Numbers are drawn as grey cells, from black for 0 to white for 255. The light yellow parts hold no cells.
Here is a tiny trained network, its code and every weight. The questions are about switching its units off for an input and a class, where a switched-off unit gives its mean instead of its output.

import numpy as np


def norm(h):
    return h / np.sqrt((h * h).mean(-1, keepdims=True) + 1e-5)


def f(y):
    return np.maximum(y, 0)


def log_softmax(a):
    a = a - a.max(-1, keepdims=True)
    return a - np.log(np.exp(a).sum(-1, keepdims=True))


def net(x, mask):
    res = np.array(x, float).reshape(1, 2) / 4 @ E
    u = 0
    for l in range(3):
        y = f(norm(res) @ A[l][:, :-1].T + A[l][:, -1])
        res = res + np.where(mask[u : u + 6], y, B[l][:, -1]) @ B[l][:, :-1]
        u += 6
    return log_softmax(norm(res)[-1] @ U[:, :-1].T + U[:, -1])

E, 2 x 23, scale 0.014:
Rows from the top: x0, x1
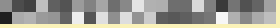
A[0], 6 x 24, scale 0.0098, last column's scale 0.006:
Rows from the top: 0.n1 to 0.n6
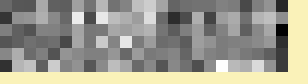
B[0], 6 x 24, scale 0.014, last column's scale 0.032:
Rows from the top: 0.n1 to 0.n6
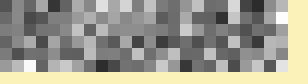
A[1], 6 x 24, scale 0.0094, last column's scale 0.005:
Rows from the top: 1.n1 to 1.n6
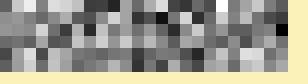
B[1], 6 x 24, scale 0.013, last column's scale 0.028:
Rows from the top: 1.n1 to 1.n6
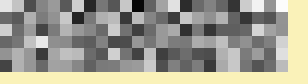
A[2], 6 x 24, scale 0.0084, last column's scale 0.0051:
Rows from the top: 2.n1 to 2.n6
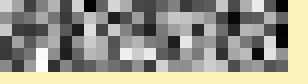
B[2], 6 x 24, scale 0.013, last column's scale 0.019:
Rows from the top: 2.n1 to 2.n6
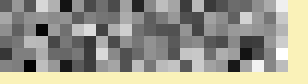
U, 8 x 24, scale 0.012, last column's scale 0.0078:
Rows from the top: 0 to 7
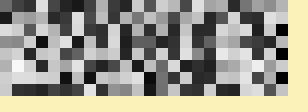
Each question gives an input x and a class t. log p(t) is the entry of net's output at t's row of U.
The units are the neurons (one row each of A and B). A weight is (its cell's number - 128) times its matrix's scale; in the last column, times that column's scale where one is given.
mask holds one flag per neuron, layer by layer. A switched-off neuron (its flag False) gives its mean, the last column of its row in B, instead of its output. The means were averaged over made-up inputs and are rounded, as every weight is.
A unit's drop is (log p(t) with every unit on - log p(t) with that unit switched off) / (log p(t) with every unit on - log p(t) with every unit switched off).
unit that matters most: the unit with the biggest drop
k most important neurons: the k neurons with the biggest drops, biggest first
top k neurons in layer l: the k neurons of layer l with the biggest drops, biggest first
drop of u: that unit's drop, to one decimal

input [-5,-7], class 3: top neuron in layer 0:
(0.n6)
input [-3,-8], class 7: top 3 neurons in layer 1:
(1.n5, 1.n6, 1.n1)
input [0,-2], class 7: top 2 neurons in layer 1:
(1.n5, 1.n6)
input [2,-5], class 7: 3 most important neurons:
(0.n2, 0.n1, 0.n6)
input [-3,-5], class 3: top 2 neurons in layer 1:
(1.n1, 1.n4)
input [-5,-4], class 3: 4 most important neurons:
(0.n6, 1.n1, 0.n1, 1.n2)
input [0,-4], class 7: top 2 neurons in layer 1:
(1.n5, 1.n6)
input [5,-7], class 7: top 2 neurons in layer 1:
(1.n4, 1.n5)
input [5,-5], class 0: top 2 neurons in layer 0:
(0.n6, 0.n2)
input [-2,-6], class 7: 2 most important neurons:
(0.n6, 0.n1)
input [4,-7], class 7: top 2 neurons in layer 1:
(1.n4, 1.n5)
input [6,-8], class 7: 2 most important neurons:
(0.n2, 0.n1)
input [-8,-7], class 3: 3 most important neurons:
(0.n6, 1.n1, 1.n2)
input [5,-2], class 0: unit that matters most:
0.n2
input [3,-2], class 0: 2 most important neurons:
(0.n6, 0.n2)
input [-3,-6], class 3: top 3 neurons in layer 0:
(0.n6, 0.n1, 0.n3)
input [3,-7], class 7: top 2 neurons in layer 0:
(0.n2, 0.n1)
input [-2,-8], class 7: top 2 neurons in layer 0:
(0.n6, 0.n2)
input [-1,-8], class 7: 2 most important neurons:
(0.n6, 0.n2)
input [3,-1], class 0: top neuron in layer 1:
(1.n4)
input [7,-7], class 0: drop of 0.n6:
0.3
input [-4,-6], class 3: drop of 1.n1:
1.0
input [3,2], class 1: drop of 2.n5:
0.0
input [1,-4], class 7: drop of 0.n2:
1.0
